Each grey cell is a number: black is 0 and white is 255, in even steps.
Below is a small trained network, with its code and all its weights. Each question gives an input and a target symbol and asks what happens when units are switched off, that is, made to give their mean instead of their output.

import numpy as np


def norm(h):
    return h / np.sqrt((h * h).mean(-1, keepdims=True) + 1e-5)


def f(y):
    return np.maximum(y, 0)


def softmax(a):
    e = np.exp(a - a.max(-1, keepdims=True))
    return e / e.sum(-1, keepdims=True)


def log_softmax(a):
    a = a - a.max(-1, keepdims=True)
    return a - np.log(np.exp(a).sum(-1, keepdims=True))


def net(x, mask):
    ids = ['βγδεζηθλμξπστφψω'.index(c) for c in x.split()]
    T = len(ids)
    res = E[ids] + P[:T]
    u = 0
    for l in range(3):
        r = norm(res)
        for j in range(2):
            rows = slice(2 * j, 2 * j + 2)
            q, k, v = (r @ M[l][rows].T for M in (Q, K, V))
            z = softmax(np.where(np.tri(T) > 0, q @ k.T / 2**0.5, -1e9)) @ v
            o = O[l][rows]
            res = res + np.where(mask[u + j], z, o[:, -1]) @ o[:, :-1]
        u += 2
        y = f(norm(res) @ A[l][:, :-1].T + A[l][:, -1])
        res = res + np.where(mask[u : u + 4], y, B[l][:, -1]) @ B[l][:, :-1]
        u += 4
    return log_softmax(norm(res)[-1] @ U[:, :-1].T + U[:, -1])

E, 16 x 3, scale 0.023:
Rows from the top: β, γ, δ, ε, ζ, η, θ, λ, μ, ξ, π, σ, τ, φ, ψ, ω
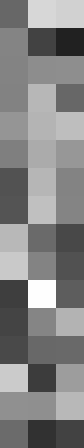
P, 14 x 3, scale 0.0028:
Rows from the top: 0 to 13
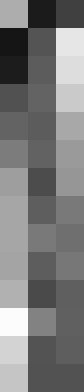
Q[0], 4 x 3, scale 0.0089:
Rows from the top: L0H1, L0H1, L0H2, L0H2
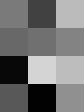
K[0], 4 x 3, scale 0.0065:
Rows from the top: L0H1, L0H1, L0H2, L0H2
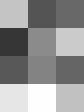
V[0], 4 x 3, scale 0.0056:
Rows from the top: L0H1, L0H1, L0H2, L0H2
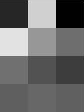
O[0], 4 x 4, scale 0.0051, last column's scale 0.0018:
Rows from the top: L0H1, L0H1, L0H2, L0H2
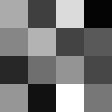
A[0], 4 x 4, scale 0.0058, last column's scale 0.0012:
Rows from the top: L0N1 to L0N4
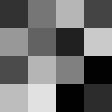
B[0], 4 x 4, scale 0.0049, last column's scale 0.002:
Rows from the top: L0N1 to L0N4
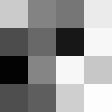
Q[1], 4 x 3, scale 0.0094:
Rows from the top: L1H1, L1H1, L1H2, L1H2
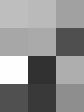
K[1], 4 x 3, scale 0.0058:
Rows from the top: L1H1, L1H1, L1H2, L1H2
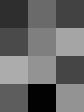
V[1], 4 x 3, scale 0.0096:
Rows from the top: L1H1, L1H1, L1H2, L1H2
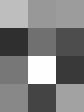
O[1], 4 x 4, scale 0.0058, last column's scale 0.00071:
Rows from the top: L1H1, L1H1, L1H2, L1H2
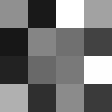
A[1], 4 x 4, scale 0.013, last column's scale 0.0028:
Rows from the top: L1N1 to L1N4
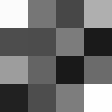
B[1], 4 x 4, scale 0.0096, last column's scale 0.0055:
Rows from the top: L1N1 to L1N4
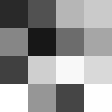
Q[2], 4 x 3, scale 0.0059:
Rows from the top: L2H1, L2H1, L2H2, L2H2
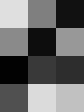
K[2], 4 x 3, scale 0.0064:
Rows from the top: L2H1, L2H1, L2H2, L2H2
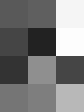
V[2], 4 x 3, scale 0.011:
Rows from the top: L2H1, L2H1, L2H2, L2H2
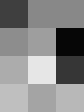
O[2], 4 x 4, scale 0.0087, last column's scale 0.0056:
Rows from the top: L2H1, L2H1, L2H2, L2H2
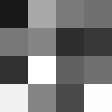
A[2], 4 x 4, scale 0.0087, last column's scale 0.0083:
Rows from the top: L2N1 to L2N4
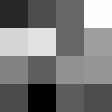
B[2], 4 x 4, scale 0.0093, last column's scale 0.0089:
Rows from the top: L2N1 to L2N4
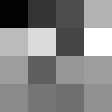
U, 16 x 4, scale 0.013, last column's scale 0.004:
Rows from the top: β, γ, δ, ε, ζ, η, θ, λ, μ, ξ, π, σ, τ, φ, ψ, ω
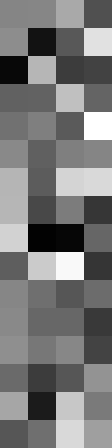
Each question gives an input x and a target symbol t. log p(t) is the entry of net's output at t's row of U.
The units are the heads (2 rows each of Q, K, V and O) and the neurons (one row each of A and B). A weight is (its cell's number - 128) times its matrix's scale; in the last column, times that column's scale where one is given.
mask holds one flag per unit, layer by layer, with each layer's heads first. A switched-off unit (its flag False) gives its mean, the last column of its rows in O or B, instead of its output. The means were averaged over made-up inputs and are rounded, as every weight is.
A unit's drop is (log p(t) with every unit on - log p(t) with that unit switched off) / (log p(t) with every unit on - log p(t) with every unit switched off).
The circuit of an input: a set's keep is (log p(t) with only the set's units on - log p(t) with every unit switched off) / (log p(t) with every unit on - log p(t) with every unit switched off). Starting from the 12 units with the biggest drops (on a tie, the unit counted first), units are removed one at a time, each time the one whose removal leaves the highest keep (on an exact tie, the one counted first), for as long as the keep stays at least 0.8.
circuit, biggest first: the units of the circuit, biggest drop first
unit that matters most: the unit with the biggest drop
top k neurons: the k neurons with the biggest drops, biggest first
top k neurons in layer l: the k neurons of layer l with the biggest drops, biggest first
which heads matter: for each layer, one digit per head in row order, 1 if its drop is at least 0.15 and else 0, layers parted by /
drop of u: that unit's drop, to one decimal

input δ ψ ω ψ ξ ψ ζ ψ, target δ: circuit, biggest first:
L0H1, L1H2, L1N4, L2H1
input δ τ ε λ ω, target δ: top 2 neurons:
L1N3, L1N4
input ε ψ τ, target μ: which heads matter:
00 / 10 / 00
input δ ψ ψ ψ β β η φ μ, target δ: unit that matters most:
L0H1
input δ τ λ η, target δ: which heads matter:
00 / 10 / 01
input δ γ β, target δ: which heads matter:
00 / 00 / 10
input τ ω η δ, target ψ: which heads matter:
11 / 01 / 00
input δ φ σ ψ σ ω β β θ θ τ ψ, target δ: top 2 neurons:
L1N4, L0N4
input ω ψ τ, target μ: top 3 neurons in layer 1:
L1N4, L1N2, L1N1
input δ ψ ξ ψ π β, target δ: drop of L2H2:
0.1
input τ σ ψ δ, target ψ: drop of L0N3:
0.0
